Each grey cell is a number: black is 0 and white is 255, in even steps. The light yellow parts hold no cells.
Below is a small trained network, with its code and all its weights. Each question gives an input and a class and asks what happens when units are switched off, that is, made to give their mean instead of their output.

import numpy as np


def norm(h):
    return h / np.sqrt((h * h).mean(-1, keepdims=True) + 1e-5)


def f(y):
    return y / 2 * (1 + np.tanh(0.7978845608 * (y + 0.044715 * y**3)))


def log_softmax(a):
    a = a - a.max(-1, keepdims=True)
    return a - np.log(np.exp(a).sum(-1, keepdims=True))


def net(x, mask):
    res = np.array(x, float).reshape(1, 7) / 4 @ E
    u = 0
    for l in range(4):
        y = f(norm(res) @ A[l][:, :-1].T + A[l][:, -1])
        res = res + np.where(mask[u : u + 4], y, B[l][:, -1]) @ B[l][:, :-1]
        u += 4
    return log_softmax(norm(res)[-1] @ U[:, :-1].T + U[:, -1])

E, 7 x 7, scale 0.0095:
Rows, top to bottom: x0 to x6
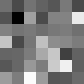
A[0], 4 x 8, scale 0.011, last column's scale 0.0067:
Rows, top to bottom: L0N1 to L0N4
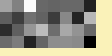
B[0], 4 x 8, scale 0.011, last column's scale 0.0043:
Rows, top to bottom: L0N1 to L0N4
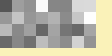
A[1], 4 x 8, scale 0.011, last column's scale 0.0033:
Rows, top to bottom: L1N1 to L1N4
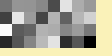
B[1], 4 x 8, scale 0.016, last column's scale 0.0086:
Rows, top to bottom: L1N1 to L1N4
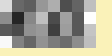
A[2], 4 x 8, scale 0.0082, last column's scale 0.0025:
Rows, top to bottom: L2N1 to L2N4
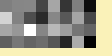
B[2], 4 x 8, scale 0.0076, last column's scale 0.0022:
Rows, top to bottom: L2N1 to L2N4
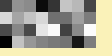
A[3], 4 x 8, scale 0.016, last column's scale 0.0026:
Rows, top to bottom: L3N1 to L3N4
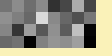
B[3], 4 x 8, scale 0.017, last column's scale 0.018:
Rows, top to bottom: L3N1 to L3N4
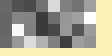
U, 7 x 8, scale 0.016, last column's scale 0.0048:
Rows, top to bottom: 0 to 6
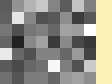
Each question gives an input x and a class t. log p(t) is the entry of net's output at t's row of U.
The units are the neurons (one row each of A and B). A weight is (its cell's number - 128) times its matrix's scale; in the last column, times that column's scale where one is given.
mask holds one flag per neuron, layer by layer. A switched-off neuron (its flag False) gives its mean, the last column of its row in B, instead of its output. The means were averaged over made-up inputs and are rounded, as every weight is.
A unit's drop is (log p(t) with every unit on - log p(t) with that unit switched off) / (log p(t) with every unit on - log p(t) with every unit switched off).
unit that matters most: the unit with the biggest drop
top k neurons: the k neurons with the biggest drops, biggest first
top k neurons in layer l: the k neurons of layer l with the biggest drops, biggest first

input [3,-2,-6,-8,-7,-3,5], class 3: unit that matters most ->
L1N2
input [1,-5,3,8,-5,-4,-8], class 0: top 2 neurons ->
[L3N4 L1N2]
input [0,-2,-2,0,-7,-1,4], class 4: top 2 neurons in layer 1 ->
[L1N1 L1N3]
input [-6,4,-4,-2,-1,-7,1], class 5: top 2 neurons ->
[L3N1 L0N2]
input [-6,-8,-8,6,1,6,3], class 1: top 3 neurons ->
[L1N2 L3N1 L3N2]
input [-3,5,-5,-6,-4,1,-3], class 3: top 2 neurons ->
[L1N2 L3N2]
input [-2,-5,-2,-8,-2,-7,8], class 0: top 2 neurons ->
[L0N1 L1N3]
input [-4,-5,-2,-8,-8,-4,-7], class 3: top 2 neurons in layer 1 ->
[L1N2 L1N4]
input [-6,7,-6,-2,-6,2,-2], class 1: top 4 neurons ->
[L3N3 L1N4 L0N2 L0N1]
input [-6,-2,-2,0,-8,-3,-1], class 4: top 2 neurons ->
[L1N1 L0N2]
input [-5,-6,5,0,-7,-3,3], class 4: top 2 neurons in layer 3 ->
[L3N3 L3N4]
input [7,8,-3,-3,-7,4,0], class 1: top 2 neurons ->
[L3N3 L1N4]
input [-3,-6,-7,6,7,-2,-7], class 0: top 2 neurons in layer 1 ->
[L1N2 L1N1]
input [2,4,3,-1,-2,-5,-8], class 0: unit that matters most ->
L3N4
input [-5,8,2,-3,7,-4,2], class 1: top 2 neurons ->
[L3N3 L1N1]
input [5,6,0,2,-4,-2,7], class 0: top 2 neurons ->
[L0N1 L0N2]
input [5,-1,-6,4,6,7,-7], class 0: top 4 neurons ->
[L3N4 L1N2 L1N1 L3N1]
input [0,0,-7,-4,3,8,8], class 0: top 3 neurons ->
[L0N1 L3N1 L2N3]
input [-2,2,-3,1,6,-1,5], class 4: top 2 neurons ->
[L1N4 L0N2]
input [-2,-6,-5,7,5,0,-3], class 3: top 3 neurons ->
[L1N3 L3N3 L0N2]
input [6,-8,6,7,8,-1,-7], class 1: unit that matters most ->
L1N2
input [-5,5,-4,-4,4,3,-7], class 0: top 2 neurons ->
[L3N4 L1N3]
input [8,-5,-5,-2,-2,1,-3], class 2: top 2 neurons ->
[L0N2 L1N2]
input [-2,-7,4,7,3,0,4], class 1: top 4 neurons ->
[L1N2 L3N2 L3N1 L1N1]
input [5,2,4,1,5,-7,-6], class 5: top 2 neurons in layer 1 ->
[L1N1 L1N2]
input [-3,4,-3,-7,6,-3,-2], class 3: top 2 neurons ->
[L1N2 L1N1]
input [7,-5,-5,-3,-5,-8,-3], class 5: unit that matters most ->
L3N1
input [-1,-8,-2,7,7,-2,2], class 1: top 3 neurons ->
[L1N2 L3N2 L1N1]
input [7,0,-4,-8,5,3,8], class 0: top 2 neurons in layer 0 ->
[L0N1 L0N2]
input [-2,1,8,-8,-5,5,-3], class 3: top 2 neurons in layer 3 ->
[L3N1 L3N2]
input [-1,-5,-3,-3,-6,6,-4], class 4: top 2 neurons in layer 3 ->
[L3N3 L3N1]
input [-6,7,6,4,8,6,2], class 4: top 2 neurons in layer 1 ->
[L1N4 L1N2]
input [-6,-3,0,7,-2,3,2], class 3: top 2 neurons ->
[L1N3 L0N2]
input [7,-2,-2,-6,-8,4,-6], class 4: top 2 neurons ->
[L1N1 L1N3]
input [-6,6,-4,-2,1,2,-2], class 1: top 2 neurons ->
[L3N3 L0N2]
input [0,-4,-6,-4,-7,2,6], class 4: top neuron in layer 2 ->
[L2N4]
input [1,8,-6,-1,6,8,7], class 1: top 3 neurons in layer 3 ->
[L3N3 L3N1 L3N4]
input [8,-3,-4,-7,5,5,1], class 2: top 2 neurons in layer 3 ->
[L3N2 L3N4]
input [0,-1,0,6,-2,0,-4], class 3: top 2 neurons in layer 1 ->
[L1N3 L1N4]
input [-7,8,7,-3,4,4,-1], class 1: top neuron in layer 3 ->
[L3N3]
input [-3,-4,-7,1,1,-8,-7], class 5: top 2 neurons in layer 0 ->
[L0N2 L0N1]
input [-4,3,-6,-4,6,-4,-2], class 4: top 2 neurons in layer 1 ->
[L1N4 L1N3]
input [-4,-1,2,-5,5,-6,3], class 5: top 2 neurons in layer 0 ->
[L0N2 L0N3]
